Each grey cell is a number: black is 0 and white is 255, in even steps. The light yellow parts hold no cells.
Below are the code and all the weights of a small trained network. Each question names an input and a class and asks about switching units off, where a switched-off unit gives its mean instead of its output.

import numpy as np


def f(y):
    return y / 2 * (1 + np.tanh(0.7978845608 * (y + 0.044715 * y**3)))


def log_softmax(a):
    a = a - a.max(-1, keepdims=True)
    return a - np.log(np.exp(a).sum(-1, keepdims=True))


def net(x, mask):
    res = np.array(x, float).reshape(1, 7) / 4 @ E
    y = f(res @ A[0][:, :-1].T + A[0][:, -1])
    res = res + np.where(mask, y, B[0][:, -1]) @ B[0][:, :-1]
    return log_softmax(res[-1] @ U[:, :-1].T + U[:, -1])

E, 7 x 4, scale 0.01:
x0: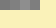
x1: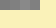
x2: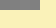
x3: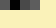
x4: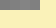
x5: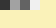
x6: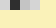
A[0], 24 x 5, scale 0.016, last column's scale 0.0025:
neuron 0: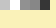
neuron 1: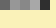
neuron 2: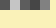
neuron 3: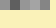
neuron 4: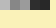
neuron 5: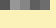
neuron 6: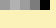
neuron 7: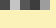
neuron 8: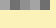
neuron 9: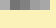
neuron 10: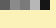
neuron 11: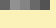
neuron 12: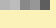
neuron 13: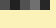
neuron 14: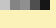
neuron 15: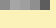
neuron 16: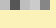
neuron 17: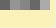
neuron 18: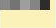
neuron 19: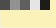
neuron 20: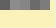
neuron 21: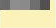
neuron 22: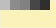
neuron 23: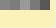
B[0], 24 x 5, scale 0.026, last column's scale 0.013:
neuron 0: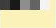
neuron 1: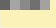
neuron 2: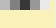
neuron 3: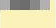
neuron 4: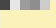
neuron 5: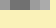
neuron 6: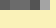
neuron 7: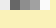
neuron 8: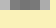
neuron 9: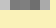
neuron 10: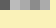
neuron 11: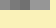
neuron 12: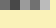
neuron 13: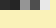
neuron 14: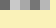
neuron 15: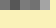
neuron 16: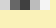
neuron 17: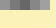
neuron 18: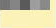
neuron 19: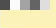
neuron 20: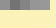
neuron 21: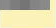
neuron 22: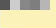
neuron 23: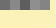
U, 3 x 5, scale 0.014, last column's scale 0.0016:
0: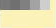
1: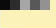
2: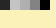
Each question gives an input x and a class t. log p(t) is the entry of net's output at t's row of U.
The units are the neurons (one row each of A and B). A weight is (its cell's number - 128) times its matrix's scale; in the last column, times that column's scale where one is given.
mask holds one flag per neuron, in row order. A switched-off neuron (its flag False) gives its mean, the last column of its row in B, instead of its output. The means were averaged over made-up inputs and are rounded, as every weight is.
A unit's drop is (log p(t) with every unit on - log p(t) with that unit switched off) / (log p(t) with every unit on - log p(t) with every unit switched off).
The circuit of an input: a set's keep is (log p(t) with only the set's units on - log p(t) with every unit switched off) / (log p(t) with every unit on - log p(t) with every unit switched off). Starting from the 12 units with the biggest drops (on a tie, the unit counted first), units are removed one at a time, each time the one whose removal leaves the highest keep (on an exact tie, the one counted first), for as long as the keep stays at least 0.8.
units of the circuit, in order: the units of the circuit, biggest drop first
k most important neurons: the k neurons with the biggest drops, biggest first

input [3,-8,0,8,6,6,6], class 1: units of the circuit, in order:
(neuron 13)
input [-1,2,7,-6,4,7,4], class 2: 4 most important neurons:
(neuron 19; neuron 13; neuron 10; neuron 1)
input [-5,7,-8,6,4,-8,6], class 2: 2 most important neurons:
(neuron 4; neuron 14)
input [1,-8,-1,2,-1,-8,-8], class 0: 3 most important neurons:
(neuron 7; neuron 2; neuron 19)
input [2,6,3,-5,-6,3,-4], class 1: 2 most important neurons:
(neuron 0; neuron 16)
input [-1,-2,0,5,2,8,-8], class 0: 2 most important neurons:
(neuron 7; neuron 2)
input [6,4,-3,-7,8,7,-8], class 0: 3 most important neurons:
(neuron 7; neuron 2; neuron 13)
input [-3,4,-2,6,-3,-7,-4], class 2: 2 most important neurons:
(neuron 4; neuron 0)
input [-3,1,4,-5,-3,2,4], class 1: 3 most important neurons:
(neuron 0; neuron 7; neuron 2)
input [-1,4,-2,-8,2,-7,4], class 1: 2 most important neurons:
(neuron 0; neuron 12)
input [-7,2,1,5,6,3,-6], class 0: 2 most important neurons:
(neuron 7; neuron 0)
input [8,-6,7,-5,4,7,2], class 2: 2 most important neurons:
(neuron 19; neuron 13)
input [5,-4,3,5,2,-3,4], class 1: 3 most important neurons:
(neuron 13; neuron 7; neuron 2)
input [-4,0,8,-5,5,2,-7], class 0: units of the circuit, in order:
(neuron 7)
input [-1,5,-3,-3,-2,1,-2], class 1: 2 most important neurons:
(neuron 16; neuron 0)
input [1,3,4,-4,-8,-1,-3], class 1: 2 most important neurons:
(neuron 0; neuron 16)
